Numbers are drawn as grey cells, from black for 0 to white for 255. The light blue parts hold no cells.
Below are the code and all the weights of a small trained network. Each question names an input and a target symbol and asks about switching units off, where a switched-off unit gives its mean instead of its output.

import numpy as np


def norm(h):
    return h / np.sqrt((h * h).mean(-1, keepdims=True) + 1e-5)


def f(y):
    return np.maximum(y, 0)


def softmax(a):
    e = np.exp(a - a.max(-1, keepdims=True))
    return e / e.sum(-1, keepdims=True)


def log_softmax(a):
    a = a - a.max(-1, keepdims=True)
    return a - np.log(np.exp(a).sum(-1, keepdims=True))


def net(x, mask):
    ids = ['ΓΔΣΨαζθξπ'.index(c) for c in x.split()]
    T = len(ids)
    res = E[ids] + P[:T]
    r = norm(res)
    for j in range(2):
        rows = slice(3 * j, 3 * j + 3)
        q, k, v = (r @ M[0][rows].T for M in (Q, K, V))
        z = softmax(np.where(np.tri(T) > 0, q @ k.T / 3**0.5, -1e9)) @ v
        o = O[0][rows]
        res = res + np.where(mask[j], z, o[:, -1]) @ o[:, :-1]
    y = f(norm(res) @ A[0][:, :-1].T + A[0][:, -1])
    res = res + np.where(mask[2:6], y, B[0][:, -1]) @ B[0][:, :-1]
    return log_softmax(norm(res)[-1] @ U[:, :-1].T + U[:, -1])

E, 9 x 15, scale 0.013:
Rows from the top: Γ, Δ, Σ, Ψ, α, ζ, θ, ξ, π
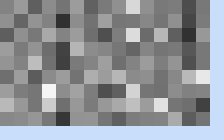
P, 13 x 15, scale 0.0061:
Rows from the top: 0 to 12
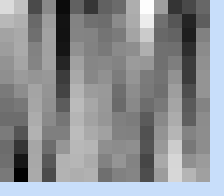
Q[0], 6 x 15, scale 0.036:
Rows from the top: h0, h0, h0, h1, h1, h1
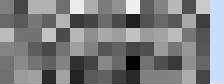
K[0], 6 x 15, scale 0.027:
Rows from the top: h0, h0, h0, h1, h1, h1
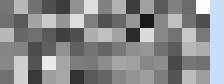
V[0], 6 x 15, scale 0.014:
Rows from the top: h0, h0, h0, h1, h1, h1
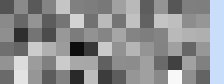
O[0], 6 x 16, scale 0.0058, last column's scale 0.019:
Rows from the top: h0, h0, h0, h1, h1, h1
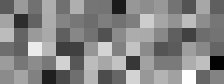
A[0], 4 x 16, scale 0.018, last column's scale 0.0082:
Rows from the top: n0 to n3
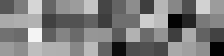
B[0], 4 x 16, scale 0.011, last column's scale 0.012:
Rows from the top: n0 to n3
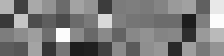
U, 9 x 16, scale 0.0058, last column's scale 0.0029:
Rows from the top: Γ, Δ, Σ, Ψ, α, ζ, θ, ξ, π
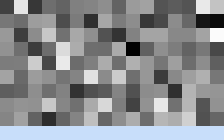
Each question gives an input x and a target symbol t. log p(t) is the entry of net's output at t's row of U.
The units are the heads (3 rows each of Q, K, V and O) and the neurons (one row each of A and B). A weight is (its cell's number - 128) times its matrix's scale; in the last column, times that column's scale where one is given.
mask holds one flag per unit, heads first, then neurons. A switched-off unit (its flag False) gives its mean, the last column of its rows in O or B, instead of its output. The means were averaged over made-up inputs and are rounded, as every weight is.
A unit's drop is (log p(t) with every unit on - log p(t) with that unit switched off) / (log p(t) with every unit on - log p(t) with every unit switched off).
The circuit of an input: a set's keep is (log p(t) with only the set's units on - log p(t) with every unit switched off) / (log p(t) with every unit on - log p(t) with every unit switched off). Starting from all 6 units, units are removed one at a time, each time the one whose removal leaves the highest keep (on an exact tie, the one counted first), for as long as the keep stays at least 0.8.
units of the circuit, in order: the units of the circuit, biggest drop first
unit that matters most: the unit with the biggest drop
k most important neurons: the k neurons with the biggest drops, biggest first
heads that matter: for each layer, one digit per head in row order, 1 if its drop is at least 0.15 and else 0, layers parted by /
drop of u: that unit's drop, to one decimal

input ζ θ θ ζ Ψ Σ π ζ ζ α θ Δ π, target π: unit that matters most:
h1
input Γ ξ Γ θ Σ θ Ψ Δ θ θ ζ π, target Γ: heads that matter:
10
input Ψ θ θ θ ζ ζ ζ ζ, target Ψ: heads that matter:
01
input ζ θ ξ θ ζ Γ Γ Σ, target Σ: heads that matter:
01
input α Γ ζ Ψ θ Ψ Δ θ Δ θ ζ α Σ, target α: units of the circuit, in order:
[h1; n2]
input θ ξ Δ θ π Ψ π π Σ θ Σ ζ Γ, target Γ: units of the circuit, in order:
[h0; n1]
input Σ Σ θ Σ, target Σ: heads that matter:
10
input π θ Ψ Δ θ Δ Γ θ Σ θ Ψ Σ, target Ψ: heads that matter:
11
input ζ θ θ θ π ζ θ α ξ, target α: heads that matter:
01
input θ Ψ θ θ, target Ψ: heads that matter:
01
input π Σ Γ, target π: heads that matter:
11
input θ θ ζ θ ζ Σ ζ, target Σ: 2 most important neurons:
[n0; n1]
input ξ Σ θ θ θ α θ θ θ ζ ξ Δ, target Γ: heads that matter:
10
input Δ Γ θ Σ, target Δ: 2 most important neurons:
[n1; n2]
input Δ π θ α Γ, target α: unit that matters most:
h1
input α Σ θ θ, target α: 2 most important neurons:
[n2; n1]
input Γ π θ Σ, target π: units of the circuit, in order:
[h0; h1]
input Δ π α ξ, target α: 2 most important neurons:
[n2; n1]
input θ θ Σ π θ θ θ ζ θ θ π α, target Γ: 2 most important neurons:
[n1; n2]
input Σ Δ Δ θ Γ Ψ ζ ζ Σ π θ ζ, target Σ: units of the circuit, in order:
[h0]
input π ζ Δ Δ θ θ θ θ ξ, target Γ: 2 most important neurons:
[n1; n0]
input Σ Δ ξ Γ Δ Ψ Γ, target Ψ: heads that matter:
11
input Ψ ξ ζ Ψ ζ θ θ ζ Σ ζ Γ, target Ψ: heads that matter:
01
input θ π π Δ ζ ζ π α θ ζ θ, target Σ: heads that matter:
10
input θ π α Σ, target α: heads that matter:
11
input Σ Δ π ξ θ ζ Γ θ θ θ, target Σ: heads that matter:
10
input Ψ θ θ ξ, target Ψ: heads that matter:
11
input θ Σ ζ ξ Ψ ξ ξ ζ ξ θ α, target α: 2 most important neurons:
[n2; n0]
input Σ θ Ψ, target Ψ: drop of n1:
0.1
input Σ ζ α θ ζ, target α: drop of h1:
1.1
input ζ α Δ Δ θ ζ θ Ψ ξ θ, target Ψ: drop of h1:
1.1
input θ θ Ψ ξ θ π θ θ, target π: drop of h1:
0.2
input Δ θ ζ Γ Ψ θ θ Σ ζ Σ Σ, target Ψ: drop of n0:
0.1
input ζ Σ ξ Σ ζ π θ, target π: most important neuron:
[n2]
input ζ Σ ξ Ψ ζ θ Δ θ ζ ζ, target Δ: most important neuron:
[n2]
